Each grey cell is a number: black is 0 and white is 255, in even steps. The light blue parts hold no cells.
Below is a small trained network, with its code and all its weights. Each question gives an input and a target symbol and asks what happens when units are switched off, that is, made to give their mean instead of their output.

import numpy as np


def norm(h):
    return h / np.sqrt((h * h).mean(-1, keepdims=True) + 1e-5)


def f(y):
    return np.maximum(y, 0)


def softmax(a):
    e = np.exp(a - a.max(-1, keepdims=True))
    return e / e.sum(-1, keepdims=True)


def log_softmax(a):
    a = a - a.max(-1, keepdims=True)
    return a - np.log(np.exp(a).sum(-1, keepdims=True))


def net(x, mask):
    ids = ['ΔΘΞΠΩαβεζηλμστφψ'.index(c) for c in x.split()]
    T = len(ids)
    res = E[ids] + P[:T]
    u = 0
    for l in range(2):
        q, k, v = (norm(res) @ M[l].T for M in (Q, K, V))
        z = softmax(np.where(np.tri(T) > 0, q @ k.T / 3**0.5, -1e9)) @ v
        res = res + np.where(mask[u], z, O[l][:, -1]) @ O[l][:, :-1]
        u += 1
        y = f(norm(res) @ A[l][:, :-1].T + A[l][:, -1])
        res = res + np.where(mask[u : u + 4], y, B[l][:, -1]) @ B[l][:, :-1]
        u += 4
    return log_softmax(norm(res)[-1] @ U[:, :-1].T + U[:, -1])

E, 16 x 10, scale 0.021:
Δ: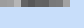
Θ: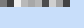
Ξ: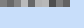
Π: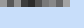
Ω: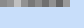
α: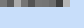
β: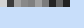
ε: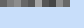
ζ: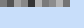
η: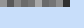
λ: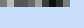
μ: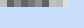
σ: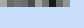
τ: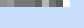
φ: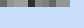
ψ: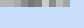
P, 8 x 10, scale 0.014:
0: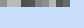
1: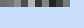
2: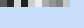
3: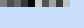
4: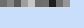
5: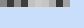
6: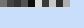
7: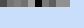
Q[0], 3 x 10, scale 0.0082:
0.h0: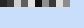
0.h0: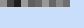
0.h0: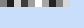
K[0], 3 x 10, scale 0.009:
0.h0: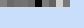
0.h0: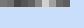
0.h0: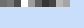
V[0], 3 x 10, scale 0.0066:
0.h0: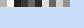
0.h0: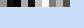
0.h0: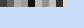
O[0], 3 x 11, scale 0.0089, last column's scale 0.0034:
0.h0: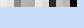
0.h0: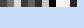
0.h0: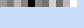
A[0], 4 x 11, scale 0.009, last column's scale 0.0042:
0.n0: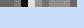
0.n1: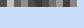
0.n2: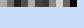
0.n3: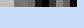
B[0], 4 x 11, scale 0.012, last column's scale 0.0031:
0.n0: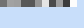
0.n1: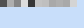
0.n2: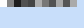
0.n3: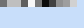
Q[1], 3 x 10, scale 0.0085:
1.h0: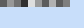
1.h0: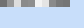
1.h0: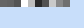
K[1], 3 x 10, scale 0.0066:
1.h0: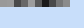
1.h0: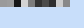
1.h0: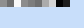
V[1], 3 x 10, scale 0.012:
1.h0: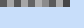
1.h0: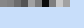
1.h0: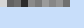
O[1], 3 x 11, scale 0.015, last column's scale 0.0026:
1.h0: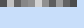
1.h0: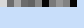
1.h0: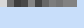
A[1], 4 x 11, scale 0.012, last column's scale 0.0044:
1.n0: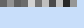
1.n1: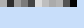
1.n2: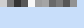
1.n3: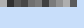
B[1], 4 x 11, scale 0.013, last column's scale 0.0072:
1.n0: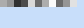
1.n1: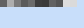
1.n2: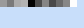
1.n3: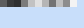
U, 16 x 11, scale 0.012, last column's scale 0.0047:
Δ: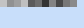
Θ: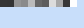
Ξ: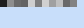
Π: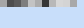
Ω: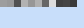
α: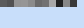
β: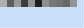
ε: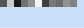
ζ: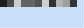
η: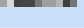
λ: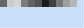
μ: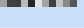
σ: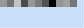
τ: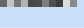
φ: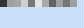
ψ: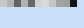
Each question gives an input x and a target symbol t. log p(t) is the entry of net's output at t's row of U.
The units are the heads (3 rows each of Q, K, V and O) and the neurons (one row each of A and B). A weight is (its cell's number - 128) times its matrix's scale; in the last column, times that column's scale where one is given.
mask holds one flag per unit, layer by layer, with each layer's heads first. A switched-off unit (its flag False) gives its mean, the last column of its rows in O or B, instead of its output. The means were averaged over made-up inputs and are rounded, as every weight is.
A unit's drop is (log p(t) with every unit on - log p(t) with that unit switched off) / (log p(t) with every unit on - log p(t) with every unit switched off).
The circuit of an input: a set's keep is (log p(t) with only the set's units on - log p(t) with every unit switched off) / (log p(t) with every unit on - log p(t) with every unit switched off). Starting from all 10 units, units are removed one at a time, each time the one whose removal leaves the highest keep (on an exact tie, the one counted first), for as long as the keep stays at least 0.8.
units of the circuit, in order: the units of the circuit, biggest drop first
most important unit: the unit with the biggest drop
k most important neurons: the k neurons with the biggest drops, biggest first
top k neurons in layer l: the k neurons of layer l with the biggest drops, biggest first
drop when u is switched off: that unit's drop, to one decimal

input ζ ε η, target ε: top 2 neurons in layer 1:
[1.n1, 1.n0]
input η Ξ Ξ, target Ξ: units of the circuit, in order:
[1.n0, 1.h0]
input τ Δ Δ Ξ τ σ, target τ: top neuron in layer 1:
[1.n1]
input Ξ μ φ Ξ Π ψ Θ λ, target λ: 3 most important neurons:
[0.n3, 0.n1, 1.n0]
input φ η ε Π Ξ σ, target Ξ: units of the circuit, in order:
[1.n0, 1.h0]
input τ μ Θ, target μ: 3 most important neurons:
[1.n2, 1.n3, 0.n2]
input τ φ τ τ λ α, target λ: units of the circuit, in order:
[0.n3, 1.h0, 1.n1]
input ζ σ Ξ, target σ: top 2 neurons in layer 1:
[1.n1, 1.n3]
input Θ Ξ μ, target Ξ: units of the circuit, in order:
[0.n0, 1.h0]
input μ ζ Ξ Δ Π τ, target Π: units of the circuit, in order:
[1.h0, 1.n3]
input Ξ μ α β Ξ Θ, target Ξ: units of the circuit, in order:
[1.n0, 1.h0]
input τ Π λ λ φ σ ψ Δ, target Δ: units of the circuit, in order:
[0.h0, 1.n2]
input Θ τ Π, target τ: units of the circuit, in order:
[0.h0, 1.n1]
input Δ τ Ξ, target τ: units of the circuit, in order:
[1.n1]
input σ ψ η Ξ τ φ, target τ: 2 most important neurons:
[1.n1, 0.n1]
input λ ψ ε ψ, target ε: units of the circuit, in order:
[0.h0, 1.h0]
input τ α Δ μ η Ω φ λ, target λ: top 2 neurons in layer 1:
[1.n3, 1.n0]
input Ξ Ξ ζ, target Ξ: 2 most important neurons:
[1.n0, 1.n2]
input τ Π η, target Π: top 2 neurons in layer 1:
[1.n3, 1.n1]
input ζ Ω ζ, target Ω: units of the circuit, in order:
[0.h0]
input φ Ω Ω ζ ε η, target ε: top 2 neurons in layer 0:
[0.n1, 0.n3]
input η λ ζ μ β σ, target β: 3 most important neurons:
[0.n0, 1.n0, 1.n2]
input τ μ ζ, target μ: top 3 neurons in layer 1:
[1.n3, 1.n2, 1.n0]
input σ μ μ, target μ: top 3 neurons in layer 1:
[1.n2, 1.n3, 1.n0]
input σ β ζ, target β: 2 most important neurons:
[0.n0, 1.n0]
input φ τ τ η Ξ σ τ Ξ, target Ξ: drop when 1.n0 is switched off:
0.5
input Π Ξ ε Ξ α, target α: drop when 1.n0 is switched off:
0.1
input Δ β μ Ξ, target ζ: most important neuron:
[0.n0]
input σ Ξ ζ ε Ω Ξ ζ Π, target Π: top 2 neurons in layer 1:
[1.n3, 1.n2]
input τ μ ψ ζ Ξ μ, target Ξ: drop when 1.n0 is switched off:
0.3
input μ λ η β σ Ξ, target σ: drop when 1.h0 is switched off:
0.8
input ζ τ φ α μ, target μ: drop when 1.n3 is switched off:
0.1
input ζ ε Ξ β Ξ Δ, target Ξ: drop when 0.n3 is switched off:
0.0
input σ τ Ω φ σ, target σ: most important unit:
0.n3
